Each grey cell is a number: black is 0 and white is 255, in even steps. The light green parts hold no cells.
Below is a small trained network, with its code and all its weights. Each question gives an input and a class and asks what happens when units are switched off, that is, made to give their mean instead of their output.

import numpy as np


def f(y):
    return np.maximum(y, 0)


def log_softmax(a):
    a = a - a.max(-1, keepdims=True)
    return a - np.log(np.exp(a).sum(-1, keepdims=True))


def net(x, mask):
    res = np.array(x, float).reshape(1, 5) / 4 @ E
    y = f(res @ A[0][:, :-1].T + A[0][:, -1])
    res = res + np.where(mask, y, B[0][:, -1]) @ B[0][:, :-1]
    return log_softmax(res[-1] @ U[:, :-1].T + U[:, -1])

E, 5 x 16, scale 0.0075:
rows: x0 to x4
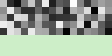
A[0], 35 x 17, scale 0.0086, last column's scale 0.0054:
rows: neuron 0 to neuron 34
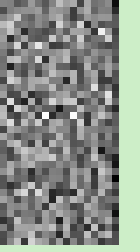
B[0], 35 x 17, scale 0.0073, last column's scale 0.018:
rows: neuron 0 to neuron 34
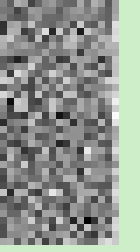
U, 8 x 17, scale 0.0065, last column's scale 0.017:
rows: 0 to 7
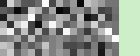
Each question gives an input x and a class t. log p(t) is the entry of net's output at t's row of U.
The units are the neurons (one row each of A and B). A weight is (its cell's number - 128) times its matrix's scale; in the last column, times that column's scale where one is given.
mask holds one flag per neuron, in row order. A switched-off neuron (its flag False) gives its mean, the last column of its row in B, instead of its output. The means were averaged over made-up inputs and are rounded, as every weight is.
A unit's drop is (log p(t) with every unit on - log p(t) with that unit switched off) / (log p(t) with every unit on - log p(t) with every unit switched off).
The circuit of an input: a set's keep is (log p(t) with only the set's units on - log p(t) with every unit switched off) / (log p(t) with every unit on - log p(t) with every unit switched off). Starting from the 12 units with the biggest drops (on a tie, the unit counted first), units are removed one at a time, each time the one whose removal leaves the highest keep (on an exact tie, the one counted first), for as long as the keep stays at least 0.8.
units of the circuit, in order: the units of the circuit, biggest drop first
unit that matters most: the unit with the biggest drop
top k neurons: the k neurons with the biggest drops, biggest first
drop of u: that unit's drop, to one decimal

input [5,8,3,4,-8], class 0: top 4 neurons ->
neuron 4; neuron 24; neuron 11; neuron 34
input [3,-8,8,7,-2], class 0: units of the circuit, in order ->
neuron 21
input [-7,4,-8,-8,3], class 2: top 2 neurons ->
neuron 31; neuron 33
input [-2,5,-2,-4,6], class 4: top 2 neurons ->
neuron 34; neuron 11
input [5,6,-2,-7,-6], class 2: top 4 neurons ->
neuron 31; neuron 9; neuron 33; neuron 21
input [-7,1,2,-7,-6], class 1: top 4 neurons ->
neuron 8; neuron 20; neuron 29; neuron 17
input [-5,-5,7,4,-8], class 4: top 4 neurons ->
neuron 5; neuron 13; neuron 14; neuron 10
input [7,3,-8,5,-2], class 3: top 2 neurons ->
neuron 14; neuron 10
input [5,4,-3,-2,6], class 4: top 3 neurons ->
neuron 11; neuron 34; neuron 8
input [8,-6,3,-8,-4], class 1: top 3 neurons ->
neuron 16; neuron 26; neuron 17
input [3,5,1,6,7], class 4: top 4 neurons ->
neuron 11; neuron 34; neuron 31; neuron 6
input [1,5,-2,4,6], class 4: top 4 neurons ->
neuron 11; neuron 34; neuron 21; neuron 32
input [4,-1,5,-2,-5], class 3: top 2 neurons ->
neuron 27; neuron 15
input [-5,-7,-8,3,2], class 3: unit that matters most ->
neuron 14
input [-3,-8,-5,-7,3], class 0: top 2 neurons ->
neuron 21; neuron 32
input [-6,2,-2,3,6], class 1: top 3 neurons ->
neuron 8; neuron 20; neuron 13
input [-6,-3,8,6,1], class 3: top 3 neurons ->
neuron 27; neuron 15; neuron 16
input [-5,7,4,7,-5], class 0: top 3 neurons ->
neuron 4; neuron 24; neuron 31
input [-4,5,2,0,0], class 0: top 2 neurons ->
neuron 4; neuron 16
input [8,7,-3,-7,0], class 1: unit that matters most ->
neuron 16
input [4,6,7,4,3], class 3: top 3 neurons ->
neuron 27; neuron 15; neuron 21
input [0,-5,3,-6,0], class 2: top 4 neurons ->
neuron 31; neuron 33; neuron 4; neuron 9
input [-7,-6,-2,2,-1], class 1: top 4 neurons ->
neuron 8; neuron 20; neuron 4; neuron 29
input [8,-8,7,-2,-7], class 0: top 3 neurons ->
neuron 21; neuron 32; neuron 22
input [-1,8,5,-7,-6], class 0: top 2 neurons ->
neuron 4; neuron 24
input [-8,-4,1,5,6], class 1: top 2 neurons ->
neuron 8; neuron 20
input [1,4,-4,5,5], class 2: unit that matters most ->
neuron 13
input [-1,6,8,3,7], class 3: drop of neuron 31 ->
0.0
